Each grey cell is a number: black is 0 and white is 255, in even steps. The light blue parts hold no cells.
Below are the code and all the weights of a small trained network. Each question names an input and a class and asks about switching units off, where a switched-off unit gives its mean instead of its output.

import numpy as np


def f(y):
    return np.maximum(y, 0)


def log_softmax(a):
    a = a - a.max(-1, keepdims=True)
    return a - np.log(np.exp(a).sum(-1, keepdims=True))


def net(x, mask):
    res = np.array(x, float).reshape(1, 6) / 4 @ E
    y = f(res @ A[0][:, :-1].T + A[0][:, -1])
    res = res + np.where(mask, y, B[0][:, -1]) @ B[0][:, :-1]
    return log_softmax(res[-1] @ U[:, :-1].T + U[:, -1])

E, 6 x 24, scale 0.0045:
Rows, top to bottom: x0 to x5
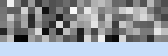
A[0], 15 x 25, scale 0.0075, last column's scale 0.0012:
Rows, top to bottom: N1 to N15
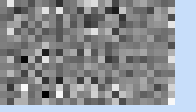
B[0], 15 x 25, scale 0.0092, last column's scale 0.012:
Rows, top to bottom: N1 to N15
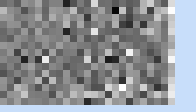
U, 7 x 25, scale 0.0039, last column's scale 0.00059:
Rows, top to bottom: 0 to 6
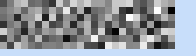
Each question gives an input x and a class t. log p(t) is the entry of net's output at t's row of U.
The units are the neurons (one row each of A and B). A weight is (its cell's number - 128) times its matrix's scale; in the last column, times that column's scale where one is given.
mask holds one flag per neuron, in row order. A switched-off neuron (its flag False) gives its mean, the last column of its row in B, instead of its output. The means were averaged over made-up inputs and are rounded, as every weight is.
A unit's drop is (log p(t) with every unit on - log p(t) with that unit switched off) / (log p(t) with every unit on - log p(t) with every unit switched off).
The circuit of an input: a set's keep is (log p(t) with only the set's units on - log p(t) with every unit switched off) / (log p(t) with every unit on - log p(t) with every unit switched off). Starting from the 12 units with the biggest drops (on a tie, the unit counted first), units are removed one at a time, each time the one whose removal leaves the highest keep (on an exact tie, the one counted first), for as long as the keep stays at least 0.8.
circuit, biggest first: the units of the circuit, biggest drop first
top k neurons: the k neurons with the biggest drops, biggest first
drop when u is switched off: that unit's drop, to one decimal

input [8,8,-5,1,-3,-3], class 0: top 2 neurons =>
N14, N15
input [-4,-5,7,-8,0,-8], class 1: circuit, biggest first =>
N3
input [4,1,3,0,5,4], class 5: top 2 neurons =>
N1, N5
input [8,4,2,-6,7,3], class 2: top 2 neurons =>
N12, N8
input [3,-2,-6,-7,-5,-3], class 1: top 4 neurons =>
N15, N4, N3, N6
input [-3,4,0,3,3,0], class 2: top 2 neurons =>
N8, N12
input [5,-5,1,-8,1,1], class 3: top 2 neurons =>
N9, N11
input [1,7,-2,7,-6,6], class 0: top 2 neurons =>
N14, N13
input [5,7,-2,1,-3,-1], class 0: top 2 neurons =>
N14, N13
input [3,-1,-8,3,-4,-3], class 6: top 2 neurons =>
N13, N2
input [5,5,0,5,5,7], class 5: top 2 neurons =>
N5, N1
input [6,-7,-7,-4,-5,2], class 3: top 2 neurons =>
N11, N4
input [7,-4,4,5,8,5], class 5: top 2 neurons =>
N1, N5
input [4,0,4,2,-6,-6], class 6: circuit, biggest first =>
N13
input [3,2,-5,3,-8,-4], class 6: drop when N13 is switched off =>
0.4
